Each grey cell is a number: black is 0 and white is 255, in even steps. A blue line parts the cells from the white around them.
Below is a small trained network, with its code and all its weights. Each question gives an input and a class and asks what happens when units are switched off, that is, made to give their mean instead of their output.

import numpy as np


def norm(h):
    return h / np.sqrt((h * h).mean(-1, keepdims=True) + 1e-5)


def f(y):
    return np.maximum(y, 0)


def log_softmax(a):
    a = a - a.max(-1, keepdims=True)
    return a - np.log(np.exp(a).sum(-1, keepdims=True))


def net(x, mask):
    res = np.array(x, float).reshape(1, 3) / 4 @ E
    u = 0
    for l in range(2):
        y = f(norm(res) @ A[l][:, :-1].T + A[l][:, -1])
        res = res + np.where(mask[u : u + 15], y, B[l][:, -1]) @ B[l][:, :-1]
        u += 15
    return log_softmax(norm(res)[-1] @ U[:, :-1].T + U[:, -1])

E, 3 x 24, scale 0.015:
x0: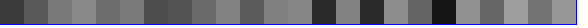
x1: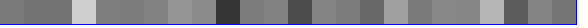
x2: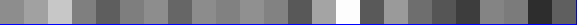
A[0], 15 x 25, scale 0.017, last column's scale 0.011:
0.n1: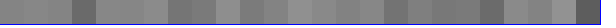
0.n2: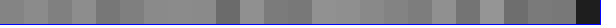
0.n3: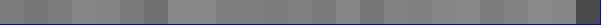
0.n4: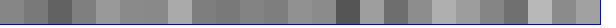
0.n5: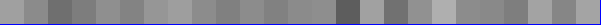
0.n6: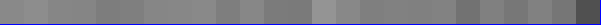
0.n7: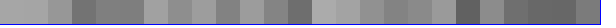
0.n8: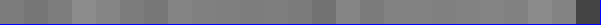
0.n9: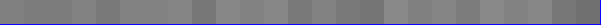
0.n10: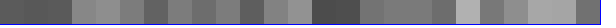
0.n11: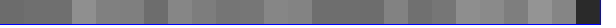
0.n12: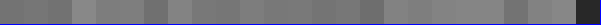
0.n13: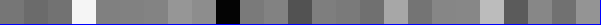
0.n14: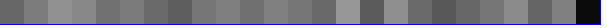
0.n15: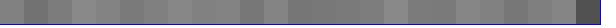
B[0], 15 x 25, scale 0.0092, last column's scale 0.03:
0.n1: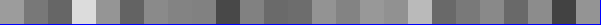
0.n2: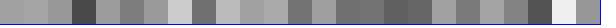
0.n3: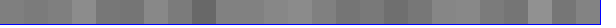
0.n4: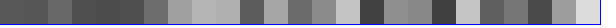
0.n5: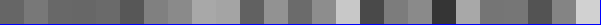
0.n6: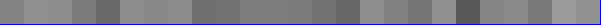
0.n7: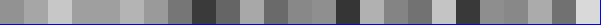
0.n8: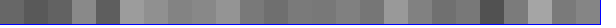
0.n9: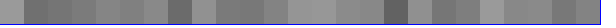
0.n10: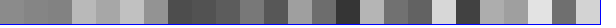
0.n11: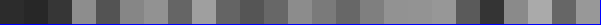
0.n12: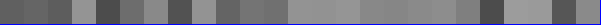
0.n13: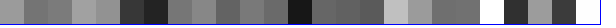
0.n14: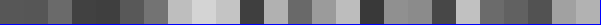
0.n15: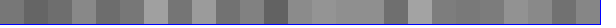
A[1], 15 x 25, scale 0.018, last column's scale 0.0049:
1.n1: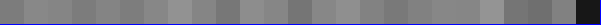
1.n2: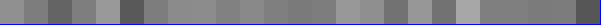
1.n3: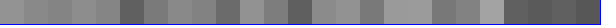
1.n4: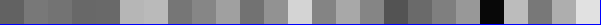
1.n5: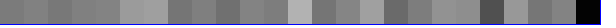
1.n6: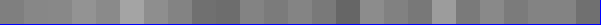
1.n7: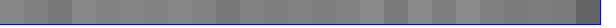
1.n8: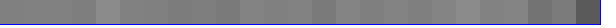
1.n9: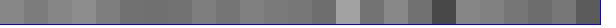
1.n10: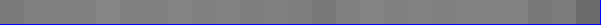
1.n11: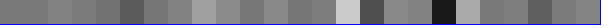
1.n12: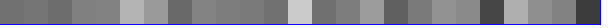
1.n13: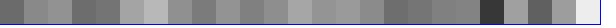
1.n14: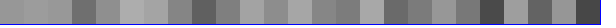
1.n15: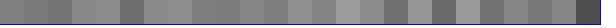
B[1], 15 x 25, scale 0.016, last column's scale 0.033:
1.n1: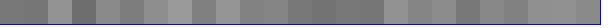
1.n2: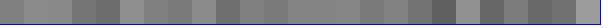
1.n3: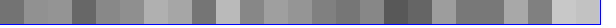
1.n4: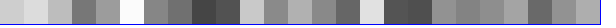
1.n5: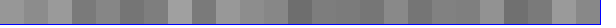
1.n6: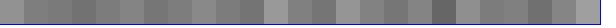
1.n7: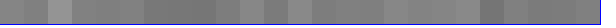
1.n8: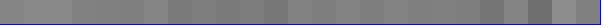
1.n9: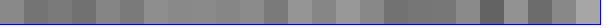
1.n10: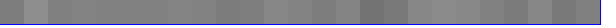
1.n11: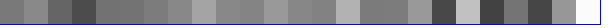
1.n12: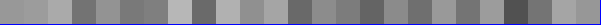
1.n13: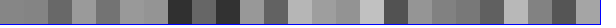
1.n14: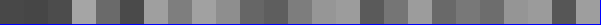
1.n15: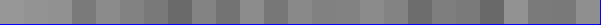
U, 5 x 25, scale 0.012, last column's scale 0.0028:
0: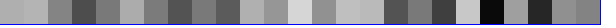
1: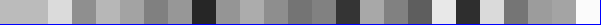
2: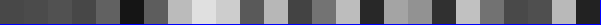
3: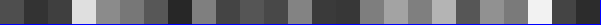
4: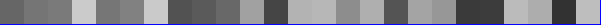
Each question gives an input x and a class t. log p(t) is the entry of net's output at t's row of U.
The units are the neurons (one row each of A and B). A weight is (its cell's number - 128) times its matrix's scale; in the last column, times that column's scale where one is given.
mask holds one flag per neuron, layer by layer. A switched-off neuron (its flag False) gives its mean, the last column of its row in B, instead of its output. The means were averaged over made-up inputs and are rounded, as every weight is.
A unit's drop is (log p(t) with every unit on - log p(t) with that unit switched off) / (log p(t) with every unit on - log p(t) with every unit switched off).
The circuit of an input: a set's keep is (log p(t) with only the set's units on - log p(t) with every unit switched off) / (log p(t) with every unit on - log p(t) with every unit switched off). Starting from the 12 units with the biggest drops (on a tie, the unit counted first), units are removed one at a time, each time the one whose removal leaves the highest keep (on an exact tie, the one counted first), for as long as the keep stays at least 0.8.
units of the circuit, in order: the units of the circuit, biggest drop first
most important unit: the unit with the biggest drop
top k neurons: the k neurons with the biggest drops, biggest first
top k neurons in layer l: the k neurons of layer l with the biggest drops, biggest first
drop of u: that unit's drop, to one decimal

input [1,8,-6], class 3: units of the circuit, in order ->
1.n11
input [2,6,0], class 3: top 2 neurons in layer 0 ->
0.n4, 0.n5
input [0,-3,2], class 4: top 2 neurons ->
0.n13, 0.n4
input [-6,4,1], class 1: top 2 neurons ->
0.n7, 1.n11
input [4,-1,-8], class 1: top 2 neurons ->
0.n10, 0.n13
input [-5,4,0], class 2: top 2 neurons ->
0.n5, 0.n10
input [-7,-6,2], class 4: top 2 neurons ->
0.n13, 0.n7
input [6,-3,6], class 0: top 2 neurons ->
0.n13, 1.n4
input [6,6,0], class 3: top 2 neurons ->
0.n10, 0.n4
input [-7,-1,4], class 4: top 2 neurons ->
0.n13, 1.n14
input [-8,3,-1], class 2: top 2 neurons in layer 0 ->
0.n5, 0.n4
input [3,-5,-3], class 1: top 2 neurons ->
0.n13, 1.n12
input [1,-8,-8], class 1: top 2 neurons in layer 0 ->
0.n10, 0.n13
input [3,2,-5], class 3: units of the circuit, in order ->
0.n10
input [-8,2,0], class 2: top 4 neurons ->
0.n5, 0.n4, 0.n10, 1.n4
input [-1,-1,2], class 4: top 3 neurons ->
0.n13, 1.n14, 0.n10
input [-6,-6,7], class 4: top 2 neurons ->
0.n13, 1.n14
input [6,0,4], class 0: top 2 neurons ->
0.n13, 1.n4
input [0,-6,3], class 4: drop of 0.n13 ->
0.8
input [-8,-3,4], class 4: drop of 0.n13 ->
1.1
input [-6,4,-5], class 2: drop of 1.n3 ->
0.0
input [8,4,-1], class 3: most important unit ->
0.n10
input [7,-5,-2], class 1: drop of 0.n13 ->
0.6
